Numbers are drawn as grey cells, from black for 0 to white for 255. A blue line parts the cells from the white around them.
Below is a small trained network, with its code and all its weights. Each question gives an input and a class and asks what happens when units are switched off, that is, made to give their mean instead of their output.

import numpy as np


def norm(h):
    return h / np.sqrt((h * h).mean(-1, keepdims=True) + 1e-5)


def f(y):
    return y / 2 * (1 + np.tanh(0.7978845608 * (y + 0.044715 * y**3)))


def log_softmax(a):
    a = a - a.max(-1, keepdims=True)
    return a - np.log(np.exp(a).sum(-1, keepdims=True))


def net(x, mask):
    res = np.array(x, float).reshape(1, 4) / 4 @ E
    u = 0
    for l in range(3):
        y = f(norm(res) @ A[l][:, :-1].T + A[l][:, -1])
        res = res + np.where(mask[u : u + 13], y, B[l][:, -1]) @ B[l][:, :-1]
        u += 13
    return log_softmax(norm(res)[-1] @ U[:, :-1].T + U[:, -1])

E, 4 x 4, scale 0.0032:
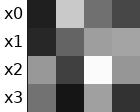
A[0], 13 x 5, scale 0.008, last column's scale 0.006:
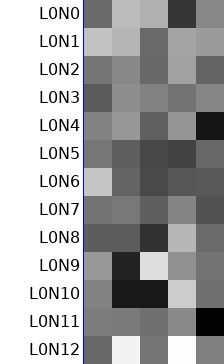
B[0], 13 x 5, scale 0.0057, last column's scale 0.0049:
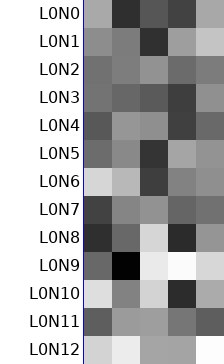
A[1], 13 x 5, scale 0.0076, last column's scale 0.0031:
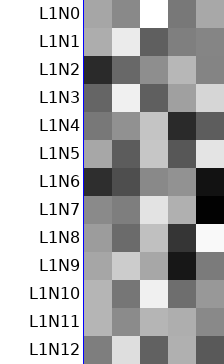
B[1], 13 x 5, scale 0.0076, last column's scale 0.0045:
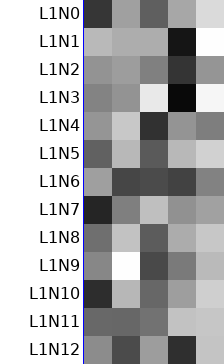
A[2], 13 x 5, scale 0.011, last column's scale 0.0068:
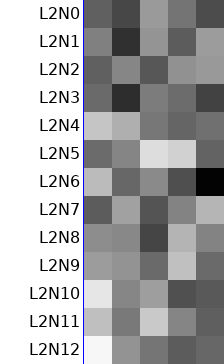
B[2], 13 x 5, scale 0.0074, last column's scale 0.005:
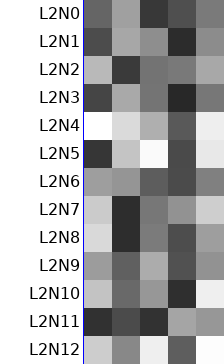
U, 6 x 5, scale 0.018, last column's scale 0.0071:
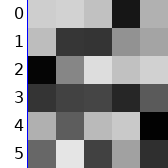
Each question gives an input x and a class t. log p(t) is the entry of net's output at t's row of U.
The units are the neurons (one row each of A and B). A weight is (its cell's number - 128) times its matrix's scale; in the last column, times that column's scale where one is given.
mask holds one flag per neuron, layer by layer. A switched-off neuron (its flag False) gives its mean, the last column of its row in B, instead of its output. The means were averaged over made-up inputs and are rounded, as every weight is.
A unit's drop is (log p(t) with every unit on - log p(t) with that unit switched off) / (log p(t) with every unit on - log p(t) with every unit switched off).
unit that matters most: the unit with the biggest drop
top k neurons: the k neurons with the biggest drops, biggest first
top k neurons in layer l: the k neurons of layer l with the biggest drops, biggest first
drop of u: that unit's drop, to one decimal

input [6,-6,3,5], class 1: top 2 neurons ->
(L1N1; L1N3)
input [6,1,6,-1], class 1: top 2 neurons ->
(L0N0; L0N12)
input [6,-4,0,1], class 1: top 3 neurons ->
(L0N0; L0N12; L1N3)
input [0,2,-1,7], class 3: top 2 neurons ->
(L0N12; L1N6)
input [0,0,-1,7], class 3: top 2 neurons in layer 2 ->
(L2N4; L2N3)
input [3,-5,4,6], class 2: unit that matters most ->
L0N9
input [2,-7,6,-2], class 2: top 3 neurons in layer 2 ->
(L2N5; L2N4; L2N10)
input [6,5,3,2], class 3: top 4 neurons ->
(L0N12; L0N10; L1N9; L1N6)
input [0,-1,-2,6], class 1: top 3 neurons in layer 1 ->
(L1N3; L1N1; L1N12)
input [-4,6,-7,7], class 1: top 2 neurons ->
(L0N10; L0N12)
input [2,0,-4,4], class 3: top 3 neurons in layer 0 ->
(L0N12; L0N5; L0N10)
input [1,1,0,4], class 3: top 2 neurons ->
(L0N12; L0N10)
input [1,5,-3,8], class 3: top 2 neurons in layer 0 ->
(L0N12; L0N5)
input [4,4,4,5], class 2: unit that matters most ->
L0N9
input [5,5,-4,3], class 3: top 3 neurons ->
(L0N12; L0N10; L1N1)
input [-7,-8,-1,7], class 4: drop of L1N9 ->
0.1
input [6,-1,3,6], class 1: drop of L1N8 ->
0.4
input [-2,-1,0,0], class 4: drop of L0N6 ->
0.3
